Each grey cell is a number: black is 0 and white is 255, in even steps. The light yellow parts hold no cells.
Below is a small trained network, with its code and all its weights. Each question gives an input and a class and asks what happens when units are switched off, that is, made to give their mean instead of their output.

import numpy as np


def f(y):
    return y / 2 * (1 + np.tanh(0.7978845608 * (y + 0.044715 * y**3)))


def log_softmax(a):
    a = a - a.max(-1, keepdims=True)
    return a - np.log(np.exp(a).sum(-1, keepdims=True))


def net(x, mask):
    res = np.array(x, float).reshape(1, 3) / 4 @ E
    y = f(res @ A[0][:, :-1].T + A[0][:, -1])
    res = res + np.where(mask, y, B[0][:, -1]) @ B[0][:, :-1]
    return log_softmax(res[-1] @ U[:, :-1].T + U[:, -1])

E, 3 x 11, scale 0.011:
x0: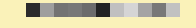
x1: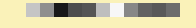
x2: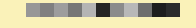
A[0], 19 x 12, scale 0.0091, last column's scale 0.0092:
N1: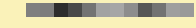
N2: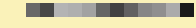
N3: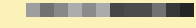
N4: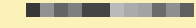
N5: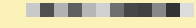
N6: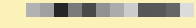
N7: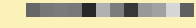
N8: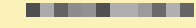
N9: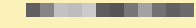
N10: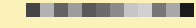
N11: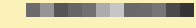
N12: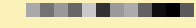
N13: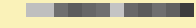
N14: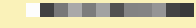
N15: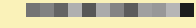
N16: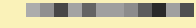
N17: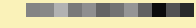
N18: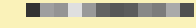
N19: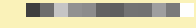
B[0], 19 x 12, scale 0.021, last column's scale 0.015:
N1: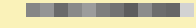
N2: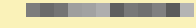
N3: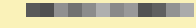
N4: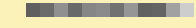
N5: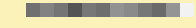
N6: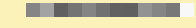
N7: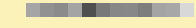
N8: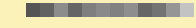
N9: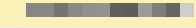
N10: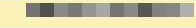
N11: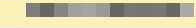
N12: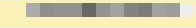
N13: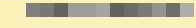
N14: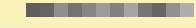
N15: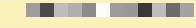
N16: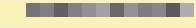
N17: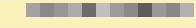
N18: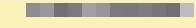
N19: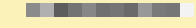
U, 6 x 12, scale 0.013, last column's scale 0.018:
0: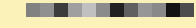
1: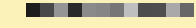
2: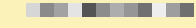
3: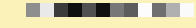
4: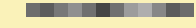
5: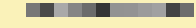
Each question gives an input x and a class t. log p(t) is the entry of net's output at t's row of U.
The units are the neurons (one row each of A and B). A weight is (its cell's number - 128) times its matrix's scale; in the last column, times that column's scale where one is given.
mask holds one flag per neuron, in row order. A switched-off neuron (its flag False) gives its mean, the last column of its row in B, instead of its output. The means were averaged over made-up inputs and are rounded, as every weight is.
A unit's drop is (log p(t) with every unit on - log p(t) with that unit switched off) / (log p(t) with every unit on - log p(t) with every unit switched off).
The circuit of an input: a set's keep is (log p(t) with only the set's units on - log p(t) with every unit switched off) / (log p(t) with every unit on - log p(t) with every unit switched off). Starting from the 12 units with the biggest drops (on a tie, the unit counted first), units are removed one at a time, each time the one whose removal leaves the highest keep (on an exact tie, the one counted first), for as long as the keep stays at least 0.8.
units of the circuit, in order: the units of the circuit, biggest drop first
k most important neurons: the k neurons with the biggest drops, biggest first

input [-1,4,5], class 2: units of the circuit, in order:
N12
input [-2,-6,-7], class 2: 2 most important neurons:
N7, N15
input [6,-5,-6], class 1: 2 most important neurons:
N12, N10
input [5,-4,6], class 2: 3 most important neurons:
N12, N17, N5
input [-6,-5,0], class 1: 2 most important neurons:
N3, N5
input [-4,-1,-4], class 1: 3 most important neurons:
N12, N5, N17
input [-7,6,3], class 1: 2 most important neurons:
N5, N14
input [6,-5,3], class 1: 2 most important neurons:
N8, N4
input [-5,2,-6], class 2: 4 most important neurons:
N7, N15, N4, N8
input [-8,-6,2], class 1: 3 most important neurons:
N3, N5, N14
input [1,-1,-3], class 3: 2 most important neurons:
N12, N17
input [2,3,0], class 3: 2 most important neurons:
N15, N2
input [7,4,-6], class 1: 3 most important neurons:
N4, N8, N12
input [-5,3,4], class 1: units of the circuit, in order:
N5
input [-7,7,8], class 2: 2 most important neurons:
N12, N17
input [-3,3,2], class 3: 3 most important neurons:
N5, N15, N2
